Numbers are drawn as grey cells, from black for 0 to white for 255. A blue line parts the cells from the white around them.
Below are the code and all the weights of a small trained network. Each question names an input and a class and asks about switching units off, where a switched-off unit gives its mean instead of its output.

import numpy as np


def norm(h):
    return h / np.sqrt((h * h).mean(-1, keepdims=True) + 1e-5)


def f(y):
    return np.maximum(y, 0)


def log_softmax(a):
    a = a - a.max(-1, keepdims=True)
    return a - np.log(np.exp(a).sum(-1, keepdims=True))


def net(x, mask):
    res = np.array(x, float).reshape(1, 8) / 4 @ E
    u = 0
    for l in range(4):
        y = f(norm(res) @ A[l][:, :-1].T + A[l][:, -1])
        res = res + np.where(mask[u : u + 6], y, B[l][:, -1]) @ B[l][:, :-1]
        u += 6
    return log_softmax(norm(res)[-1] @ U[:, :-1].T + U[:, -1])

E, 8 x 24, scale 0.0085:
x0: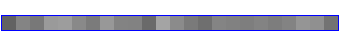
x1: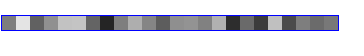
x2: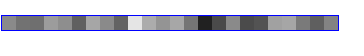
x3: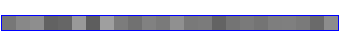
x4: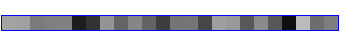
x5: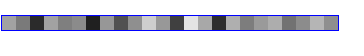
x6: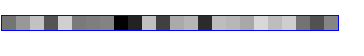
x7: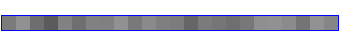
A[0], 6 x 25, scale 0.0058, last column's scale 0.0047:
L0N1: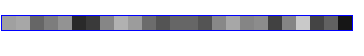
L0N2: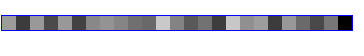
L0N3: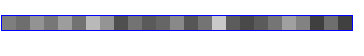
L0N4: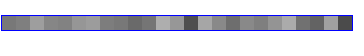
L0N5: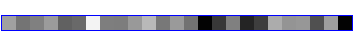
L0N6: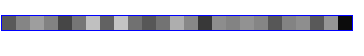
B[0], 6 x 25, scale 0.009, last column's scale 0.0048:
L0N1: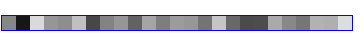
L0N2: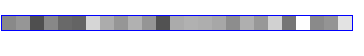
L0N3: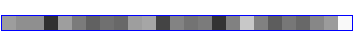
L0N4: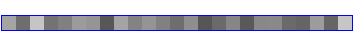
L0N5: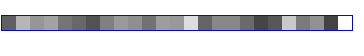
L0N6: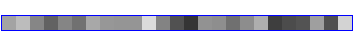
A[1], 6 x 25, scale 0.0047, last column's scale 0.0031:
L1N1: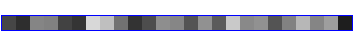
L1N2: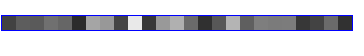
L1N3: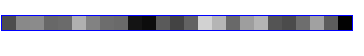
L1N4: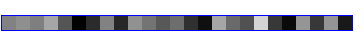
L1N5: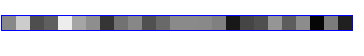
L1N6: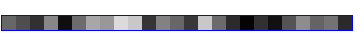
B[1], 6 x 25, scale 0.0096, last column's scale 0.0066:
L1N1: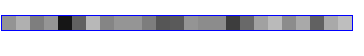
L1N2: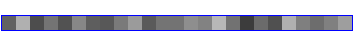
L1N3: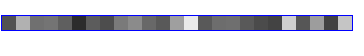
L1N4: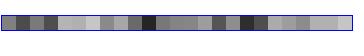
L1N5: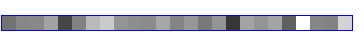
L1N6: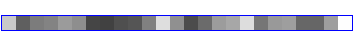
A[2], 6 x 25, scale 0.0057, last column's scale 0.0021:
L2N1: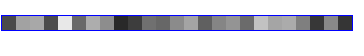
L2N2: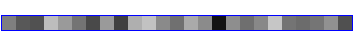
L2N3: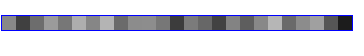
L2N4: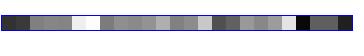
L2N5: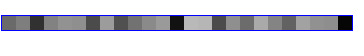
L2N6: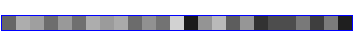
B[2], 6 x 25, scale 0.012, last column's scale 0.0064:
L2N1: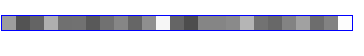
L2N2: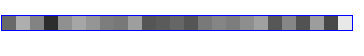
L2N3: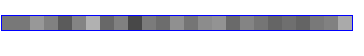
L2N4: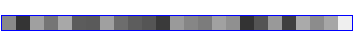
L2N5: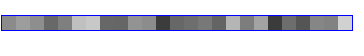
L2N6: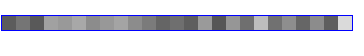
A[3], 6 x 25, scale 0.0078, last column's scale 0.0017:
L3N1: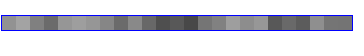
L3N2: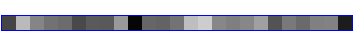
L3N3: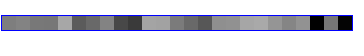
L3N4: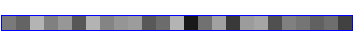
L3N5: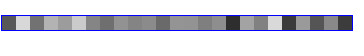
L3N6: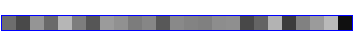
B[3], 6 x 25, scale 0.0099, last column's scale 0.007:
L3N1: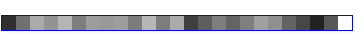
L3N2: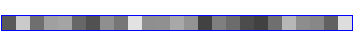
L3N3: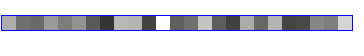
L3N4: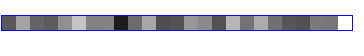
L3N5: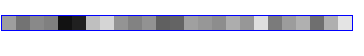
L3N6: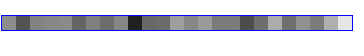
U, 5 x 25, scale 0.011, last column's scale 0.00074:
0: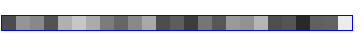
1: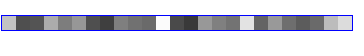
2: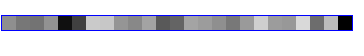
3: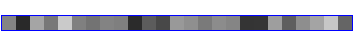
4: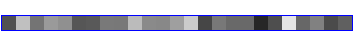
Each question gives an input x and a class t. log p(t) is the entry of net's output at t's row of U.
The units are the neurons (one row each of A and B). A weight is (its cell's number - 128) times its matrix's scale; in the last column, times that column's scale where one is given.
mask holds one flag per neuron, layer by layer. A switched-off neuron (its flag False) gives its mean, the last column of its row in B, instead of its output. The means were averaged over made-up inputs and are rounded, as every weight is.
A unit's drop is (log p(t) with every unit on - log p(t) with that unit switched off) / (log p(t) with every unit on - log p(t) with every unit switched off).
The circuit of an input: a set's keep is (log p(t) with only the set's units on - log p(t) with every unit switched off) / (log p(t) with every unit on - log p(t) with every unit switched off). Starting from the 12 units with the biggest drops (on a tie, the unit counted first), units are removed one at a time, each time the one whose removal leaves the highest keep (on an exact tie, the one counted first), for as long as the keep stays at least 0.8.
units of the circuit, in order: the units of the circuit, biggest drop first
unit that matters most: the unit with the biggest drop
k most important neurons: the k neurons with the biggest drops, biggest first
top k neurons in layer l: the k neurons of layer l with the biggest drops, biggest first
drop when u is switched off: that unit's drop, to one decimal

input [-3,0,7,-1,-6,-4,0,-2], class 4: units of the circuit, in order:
(L0N5)
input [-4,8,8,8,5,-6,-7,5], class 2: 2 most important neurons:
(L1N5 L3N5)
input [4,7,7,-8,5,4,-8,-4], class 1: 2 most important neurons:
(L1N6 L3N2)
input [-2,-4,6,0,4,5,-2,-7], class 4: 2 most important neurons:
(L0N5 L3N4)
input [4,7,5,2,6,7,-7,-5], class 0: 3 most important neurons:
(L2N2 L2N5 L2N1)
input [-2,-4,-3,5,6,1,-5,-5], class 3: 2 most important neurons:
(L0N1 L2N1)
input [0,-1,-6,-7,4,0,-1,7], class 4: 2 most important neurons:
(L1N3 L3N2)
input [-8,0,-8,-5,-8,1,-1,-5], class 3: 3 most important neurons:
(L2N4 L3N6 L0N4)
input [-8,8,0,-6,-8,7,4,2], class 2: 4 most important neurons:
(L3N5 L1N5 L1N4 L0N1)
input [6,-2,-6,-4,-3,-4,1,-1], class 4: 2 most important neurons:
(L1N3 L3N2)
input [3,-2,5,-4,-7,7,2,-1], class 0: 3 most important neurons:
(L2N2 L2N5 L1N4)
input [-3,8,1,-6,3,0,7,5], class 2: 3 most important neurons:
(L1N5 L3N5 L1N6)
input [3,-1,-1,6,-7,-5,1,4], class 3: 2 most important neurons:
(L2N4 L3N6)
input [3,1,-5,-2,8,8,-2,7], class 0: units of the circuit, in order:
(L2N5)
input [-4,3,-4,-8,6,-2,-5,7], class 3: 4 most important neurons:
(L0N1 L2N1 L3N3 L1N4)
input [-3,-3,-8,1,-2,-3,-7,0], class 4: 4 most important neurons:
(L1N3 L3N2 L2N1 L3N3)
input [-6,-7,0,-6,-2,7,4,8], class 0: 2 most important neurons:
(L2N2 L2N5)
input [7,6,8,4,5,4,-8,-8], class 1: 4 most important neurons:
(L1N6 L3N2 L1N3 L0N3)
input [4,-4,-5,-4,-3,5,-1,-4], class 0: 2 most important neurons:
(L2N5 L3N1)
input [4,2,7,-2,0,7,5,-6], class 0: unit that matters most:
L2N2
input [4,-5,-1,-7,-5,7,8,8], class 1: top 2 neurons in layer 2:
(L2N1 L2N6)
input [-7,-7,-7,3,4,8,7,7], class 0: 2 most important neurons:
(L2N5 L1N6)
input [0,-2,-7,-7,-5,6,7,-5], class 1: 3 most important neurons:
(L2N1 L3N3 L0N5)
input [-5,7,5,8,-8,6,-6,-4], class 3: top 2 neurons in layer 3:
(L3N3 L3N6)
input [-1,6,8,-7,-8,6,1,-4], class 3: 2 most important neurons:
(L2N4 L1N3)
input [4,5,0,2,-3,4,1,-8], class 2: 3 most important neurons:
(L1N5 L3N5 L0N3)
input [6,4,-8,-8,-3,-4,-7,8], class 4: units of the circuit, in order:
(L1N3)
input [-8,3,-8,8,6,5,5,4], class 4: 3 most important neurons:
(L3N2 L2N4 L1N3)
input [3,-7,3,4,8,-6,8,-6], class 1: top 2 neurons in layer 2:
(L2N1 L2N4)
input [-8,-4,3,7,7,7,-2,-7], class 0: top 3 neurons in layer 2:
(L2N2 L2N5 L2N4)
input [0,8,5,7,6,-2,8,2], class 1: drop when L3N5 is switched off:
0.0
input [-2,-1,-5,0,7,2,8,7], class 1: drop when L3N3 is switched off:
0.2
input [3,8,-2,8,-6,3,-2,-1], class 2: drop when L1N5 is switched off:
0.3
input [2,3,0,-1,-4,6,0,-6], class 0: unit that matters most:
L2N2
